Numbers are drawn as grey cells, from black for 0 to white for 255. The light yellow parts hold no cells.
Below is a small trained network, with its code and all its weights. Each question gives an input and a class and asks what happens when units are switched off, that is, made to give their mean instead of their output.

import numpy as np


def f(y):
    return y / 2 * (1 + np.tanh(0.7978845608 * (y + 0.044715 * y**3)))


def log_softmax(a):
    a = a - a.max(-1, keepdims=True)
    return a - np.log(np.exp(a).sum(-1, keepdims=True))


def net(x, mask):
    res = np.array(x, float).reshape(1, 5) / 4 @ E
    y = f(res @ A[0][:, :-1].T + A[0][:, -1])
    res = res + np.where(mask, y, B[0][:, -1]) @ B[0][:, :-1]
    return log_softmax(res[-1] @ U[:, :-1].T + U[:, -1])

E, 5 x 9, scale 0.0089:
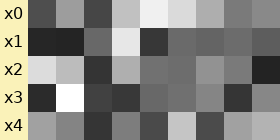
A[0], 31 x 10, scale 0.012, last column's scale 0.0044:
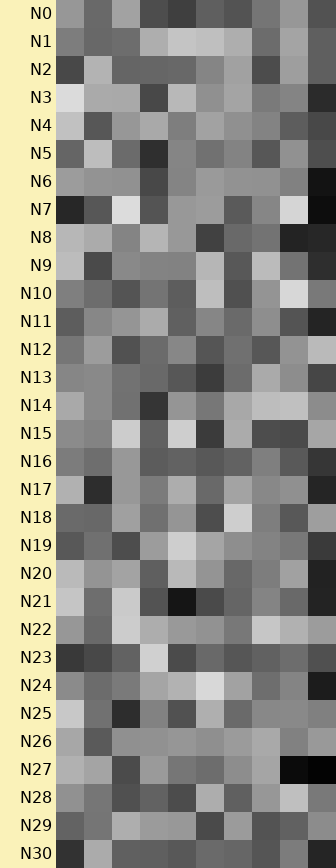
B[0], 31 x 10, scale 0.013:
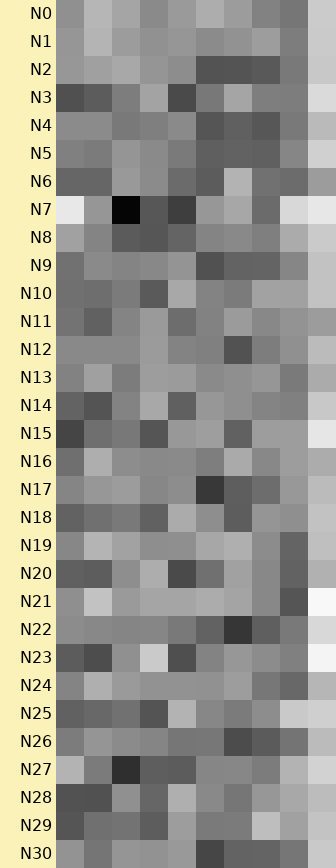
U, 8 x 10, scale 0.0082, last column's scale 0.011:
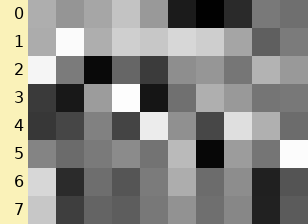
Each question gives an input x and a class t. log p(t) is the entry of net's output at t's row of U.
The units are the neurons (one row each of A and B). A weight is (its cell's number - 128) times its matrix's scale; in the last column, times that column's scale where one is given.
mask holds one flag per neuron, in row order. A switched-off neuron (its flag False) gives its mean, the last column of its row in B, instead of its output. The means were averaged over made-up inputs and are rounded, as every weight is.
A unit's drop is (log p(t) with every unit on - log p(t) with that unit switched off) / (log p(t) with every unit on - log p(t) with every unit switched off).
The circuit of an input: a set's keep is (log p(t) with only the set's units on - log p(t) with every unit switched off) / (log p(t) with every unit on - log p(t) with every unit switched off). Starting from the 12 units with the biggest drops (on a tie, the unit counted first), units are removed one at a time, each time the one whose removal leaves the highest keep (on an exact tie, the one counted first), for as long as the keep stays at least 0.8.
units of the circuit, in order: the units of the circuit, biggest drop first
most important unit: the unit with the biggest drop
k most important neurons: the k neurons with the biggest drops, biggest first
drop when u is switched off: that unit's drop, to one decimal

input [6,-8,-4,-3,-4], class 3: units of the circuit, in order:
(N3)
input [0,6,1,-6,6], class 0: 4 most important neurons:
(N9, N4, N22, N3)
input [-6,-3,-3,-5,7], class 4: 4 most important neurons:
(N28, N10, N25, N19)
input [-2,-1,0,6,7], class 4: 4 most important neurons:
(N28, N10, N25, N22)
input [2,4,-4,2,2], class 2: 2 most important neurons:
(N7, N3)
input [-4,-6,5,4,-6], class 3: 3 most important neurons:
(N3, N7, N25)
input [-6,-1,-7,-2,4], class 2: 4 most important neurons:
(N7, N19, N1, N24)
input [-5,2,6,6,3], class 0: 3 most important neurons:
(N7, N30, N2)
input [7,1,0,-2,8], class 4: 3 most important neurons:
(N25, N10, N21)
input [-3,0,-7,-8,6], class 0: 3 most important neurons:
(N22, N9, N17)
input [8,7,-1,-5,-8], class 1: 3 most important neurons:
(N19, N1, N24)
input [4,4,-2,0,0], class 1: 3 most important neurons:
(N3, N19, N1)
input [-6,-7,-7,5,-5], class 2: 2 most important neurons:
(N7, N23)
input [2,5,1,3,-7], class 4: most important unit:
N29
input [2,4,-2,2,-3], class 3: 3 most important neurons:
(N23, N25, N10)
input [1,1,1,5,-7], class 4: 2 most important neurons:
(N15, N29)
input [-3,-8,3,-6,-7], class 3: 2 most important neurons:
(N3, N20)
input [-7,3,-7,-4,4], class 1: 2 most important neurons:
(N21, N0)
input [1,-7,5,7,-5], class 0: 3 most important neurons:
(N2, N5, N23)
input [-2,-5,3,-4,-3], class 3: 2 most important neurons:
(N3, N7)
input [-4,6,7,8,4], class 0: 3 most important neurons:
(N30, N7, N2)
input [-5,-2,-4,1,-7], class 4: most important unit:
N15
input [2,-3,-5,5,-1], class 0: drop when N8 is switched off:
0.3
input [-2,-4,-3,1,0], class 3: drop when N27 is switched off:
0.2
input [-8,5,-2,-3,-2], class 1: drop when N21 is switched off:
0.1
